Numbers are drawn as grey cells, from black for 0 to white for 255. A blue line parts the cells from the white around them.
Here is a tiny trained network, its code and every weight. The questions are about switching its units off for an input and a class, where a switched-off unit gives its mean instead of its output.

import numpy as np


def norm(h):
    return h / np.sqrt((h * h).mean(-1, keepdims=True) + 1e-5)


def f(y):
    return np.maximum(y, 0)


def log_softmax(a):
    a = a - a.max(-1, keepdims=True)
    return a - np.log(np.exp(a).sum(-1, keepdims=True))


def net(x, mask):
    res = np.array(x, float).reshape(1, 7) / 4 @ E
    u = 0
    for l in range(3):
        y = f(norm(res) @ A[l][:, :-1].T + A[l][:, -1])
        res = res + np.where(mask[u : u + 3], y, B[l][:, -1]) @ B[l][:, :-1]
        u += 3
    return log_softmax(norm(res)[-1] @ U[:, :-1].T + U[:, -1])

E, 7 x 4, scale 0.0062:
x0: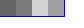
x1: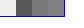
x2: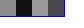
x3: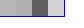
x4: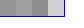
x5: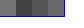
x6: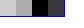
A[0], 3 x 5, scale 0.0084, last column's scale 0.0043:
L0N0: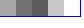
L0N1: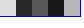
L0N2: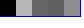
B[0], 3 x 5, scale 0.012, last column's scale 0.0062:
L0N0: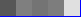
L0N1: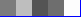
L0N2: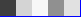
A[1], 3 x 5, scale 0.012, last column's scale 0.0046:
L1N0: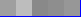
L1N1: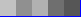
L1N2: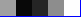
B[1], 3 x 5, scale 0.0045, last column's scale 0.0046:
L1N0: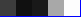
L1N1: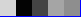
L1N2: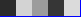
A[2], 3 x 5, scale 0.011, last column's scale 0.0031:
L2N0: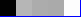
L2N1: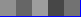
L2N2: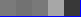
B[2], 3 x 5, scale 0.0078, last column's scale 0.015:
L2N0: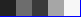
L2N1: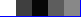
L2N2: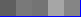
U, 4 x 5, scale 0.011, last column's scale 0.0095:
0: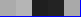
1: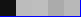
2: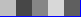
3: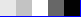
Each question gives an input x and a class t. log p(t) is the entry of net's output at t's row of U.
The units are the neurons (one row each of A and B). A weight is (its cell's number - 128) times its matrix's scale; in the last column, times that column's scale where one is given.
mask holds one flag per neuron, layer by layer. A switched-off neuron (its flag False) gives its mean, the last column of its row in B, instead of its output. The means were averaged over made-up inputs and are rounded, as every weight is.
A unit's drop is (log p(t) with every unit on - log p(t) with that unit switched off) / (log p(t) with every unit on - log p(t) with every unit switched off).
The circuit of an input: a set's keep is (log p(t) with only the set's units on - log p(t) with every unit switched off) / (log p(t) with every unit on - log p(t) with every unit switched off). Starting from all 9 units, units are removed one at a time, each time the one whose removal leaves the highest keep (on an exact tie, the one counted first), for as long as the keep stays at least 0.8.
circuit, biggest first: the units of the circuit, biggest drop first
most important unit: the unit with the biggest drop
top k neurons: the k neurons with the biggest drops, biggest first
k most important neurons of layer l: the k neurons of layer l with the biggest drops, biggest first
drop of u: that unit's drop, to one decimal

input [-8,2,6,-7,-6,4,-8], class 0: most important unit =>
L2N1
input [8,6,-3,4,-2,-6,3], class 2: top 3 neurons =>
L0N2, L0N1, L2N0
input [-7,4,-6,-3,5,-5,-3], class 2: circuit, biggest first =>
L0N2, L0N1
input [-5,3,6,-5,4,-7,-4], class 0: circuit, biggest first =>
L0N2, L2N1
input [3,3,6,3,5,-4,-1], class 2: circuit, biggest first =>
L0N2, L2N0
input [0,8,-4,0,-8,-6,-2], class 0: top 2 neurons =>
L0N2, L2N0
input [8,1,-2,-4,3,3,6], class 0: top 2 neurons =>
L0N2, L2N0
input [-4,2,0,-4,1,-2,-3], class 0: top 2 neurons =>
L0N2, L0N0
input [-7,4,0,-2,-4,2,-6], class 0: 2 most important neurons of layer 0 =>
L0N2, L0N1
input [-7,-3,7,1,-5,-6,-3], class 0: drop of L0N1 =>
-0.2
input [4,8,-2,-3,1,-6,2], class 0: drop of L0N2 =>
0.7
